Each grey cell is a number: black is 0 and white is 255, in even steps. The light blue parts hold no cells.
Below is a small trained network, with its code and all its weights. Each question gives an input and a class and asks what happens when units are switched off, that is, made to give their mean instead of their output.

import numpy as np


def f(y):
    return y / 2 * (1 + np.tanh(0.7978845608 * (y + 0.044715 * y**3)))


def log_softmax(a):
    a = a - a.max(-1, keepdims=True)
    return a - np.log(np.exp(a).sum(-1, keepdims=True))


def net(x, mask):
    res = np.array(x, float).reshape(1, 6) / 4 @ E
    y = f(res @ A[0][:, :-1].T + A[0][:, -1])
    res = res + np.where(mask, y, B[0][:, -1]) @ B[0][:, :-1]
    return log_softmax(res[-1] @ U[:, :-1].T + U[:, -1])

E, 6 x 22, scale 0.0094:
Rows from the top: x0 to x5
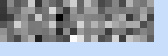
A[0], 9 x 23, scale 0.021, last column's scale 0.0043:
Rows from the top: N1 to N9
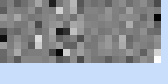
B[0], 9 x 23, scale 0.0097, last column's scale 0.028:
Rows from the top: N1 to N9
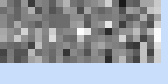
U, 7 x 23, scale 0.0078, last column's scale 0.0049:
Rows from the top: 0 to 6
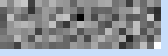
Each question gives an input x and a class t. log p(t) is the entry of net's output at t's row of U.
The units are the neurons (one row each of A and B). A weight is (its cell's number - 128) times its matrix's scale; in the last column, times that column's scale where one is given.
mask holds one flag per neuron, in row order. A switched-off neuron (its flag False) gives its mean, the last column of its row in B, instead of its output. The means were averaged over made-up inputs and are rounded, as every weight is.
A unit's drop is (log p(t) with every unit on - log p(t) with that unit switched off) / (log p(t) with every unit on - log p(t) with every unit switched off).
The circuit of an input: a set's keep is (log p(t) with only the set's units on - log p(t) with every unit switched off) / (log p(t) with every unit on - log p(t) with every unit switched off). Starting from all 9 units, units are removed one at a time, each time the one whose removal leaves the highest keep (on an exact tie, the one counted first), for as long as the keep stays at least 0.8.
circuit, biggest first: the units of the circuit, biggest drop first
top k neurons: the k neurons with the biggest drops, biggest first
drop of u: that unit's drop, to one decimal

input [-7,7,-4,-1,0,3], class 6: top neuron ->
N6
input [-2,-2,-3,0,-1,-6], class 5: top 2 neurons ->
N5; N7
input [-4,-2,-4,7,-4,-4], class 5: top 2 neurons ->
N5; N7
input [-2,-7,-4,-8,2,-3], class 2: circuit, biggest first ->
N5; N4
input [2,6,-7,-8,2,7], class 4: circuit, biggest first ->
N7; N4; N2
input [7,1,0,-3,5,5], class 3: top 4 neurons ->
N5; N7; N2; N3
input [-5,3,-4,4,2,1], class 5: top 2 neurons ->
N5; N2
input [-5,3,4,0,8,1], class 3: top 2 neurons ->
N5; N1
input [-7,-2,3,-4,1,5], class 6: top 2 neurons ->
N6; N5
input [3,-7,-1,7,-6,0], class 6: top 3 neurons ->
N8; N6; N3
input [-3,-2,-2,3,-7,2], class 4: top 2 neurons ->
N9; N8
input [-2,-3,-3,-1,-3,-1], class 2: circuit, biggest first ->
N5; N6; N4
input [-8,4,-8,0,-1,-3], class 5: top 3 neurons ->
N7; N5; N1
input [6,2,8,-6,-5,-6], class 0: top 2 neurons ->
N1; N6
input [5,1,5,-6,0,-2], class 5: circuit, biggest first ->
N2
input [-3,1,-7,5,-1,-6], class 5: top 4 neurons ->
N5; N7; N3; N1
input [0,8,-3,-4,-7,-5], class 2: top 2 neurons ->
N5; N2
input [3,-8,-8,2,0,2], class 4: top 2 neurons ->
N7; N9
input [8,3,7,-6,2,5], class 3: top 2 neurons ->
N5; N7
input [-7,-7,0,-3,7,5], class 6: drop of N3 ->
0.1
